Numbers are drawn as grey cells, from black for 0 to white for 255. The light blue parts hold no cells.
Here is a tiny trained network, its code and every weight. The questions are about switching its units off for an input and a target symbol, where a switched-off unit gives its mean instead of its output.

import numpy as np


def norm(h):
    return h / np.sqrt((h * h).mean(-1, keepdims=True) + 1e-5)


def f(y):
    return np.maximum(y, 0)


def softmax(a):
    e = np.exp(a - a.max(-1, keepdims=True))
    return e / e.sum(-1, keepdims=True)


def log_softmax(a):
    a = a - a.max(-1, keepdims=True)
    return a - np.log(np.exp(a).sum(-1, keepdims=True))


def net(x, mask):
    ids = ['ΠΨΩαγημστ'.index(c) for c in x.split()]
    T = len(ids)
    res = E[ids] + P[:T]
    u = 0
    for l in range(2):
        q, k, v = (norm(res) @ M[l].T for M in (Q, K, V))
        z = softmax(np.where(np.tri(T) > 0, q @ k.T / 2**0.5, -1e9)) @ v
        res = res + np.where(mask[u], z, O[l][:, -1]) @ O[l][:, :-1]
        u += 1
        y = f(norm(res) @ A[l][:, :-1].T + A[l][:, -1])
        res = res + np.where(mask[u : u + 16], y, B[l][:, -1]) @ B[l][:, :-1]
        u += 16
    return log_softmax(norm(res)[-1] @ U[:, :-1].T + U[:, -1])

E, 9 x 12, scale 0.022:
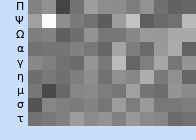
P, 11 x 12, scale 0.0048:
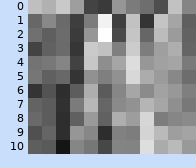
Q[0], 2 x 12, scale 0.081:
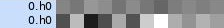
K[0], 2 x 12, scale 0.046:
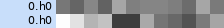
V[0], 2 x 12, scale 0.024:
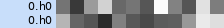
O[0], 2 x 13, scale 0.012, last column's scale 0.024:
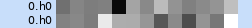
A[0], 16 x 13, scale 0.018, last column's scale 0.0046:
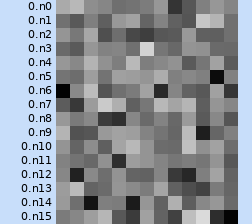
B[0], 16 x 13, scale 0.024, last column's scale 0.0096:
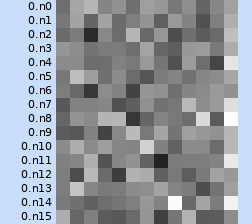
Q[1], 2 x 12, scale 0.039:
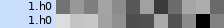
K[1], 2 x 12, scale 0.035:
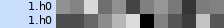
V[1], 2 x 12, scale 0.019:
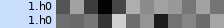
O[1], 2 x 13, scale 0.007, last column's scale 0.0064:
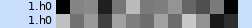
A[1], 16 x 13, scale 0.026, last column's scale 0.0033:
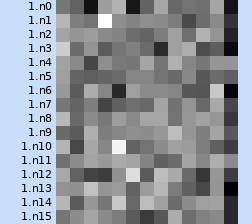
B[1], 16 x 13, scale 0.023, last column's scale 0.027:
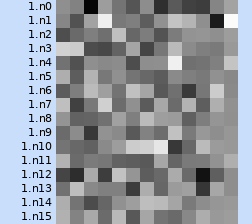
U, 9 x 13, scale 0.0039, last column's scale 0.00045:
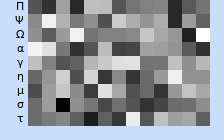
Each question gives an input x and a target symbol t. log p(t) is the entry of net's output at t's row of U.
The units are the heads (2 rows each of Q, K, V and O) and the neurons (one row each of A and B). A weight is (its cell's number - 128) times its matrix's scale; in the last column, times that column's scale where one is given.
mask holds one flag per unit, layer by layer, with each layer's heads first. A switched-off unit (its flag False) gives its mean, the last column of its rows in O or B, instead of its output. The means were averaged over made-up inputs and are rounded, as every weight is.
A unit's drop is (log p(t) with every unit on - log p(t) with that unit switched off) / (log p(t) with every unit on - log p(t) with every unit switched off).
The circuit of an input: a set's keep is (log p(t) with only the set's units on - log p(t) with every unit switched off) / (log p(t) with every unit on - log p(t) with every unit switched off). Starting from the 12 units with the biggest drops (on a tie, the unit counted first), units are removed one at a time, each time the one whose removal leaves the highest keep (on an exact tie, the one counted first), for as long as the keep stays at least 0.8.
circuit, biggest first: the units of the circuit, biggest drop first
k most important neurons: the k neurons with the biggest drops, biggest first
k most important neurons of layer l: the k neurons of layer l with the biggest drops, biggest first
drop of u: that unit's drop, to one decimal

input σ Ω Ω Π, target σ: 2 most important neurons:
(0.n8 1.n0)
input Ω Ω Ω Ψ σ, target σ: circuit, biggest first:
(0.n6 0.h0 1.n0)
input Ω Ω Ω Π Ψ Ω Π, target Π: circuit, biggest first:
(0.h0 1.n12 0.n9 0.n8)
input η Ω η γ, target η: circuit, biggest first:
(0.h0 0.n8 0.n11 1.n1)
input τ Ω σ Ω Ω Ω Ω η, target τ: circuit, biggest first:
(0.h0)
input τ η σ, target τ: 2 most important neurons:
(0.n8 1.n7)
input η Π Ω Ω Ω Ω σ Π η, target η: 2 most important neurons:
(0.n8 0.n11)
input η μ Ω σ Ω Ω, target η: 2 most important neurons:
(0.n8 0.n11)
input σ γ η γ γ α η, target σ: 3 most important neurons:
(0.n8 1.n0 0.n2)
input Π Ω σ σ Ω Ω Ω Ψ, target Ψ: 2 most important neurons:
(0.n0 1.n13)
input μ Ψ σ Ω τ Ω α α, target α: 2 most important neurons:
(0.n15 1.n3)
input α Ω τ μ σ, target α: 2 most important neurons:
(0.n11 1.n3)
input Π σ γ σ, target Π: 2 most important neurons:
(0.n2 1.n12)
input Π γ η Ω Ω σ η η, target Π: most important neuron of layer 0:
(0.n2)
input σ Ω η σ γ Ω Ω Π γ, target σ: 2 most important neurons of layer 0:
(0.n8 0.n2)
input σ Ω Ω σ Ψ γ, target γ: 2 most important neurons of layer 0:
(0.n9 0.n10)
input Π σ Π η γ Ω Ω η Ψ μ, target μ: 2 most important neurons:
(0.n12 1.n6)
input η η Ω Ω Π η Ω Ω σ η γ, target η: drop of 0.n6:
0.0
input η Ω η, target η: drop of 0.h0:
1.2
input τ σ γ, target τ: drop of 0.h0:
0.9
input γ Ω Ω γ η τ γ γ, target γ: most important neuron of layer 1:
(1.n10)
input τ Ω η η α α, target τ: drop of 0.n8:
0.3
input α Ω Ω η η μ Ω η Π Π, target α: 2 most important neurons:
(0.n11 1.n3)
